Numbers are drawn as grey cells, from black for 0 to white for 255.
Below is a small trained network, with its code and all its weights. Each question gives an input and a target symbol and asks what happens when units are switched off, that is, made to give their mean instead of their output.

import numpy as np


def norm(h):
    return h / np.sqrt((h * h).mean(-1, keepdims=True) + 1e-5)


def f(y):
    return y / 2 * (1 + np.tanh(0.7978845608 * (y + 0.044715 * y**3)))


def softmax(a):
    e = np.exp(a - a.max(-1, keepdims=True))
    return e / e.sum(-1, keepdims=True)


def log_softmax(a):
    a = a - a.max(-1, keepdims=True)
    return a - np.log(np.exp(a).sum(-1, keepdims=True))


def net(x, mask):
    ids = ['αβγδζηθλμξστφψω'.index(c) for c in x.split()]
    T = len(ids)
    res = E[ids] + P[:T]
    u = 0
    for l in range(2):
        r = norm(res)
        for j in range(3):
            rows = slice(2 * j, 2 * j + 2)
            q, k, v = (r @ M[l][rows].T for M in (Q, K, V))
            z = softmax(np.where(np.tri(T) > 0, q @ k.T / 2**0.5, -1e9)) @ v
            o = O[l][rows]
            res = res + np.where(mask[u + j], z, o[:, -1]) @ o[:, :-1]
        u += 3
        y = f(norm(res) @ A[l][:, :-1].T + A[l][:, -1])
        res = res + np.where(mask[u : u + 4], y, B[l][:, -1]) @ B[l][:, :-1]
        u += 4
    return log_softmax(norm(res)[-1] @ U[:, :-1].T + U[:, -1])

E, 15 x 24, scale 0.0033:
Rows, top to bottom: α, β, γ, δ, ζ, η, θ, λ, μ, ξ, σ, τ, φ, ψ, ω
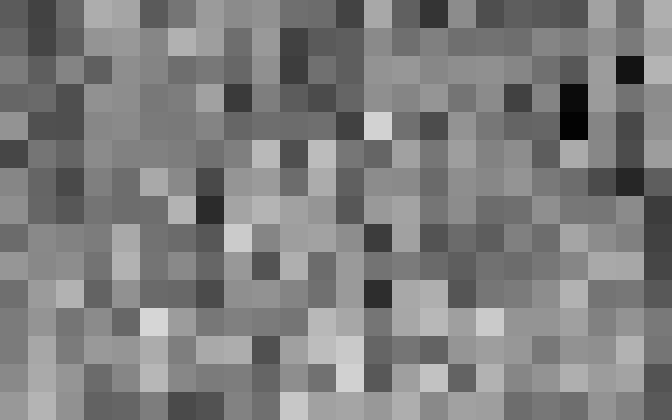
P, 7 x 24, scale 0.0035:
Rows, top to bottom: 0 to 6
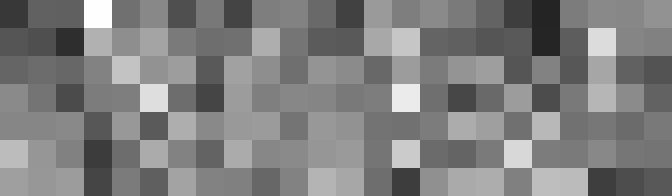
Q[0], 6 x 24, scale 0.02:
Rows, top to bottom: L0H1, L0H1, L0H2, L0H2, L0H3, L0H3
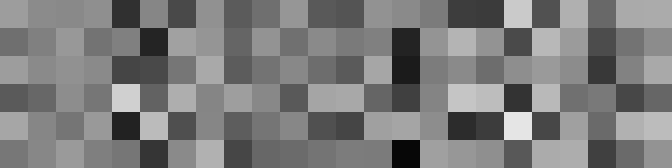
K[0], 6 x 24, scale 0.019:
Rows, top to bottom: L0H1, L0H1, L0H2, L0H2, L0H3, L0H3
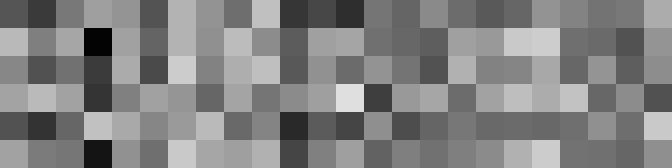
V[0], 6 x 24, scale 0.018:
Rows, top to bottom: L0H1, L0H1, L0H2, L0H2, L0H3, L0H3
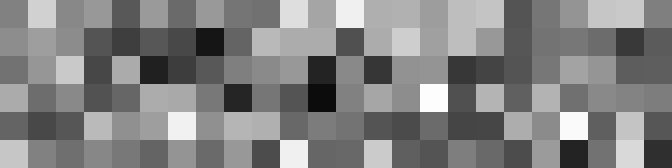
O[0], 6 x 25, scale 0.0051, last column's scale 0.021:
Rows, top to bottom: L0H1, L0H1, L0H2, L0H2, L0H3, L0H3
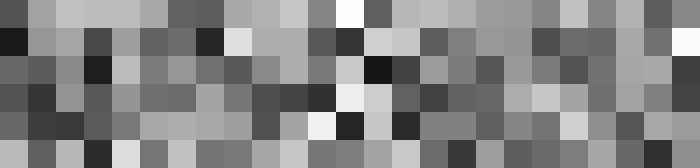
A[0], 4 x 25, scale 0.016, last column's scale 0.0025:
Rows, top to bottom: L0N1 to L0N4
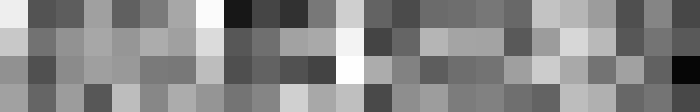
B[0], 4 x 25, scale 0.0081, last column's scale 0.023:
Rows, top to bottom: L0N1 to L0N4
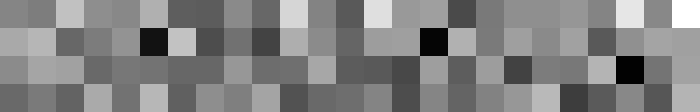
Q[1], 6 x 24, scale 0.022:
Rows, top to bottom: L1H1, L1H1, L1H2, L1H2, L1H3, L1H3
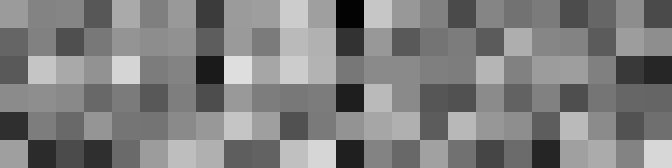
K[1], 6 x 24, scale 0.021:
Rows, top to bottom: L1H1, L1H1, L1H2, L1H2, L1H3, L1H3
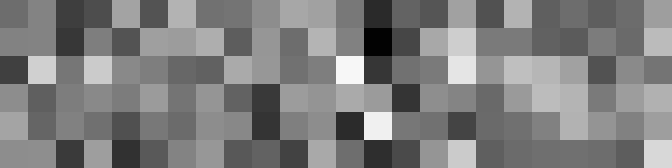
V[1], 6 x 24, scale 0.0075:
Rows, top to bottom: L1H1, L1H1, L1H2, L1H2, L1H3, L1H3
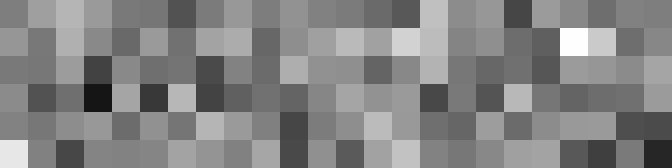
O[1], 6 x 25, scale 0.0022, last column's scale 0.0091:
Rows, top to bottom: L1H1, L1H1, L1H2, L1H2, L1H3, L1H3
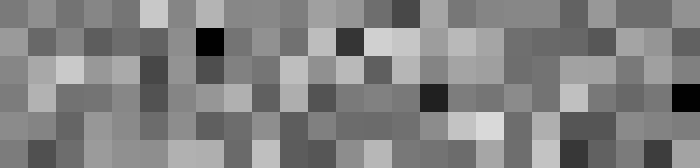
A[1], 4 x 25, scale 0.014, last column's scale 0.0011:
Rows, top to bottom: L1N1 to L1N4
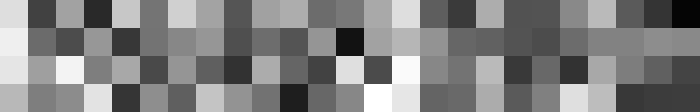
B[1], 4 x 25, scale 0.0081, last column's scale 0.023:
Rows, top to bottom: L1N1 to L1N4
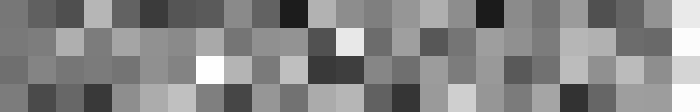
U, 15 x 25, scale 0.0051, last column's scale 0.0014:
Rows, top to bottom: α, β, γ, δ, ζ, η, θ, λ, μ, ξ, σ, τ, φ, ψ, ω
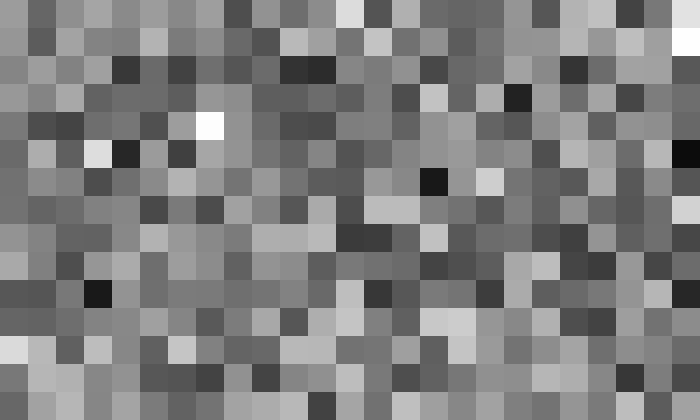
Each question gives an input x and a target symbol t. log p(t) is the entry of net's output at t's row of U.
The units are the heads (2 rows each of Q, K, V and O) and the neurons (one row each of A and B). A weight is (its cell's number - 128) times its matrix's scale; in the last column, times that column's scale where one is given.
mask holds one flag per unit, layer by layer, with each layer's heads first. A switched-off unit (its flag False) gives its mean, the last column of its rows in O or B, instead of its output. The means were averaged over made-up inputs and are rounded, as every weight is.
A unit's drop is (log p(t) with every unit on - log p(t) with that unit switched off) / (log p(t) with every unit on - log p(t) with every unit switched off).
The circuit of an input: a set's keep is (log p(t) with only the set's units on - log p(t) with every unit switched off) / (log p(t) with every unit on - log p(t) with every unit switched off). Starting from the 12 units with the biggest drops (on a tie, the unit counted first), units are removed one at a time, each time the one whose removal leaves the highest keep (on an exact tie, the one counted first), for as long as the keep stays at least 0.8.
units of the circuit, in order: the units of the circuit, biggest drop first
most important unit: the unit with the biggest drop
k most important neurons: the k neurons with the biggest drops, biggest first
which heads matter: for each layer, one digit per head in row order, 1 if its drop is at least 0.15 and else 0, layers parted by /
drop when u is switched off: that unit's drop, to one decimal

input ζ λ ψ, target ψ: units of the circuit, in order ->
[L0H2; L0N3; L0H1]
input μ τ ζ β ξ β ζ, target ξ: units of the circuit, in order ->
[L0N4; L0H1; L0N2; L0H3]
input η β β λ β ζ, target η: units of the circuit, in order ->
[L0H3]
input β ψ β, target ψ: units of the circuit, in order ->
[L0H2; L0N3; L0H1]
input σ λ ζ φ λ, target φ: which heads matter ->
100 / 000
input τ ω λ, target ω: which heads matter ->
101 / 000
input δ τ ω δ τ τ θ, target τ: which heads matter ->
010 / 000
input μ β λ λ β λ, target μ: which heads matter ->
010 / 000
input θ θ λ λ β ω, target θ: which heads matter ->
100 / 000
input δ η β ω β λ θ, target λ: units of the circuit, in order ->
[L1N1; L0H3]
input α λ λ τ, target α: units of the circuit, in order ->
[L1N2; L0H1]
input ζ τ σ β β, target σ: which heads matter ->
010 / 000
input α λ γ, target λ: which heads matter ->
000 / 000
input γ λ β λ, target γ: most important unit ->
L0H3
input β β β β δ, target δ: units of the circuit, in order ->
[L0N3; L0H2]
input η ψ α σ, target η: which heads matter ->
001 / 000
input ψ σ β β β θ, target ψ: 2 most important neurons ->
[L0N3; L0N2]
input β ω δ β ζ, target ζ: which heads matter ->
001 / 000
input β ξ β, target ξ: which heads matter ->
100 / 000
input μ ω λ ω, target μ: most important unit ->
L0H2
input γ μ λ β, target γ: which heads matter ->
101 / 000
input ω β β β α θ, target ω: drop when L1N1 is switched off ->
0.0
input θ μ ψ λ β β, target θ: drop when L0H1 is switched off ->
0.5
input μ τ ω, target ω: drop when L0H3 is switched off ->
0.2
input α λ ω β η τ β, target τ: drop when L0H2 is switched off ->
0.6
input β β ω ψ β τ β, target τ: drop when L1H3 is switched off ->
0.0
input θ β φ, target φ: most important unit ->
L0N2
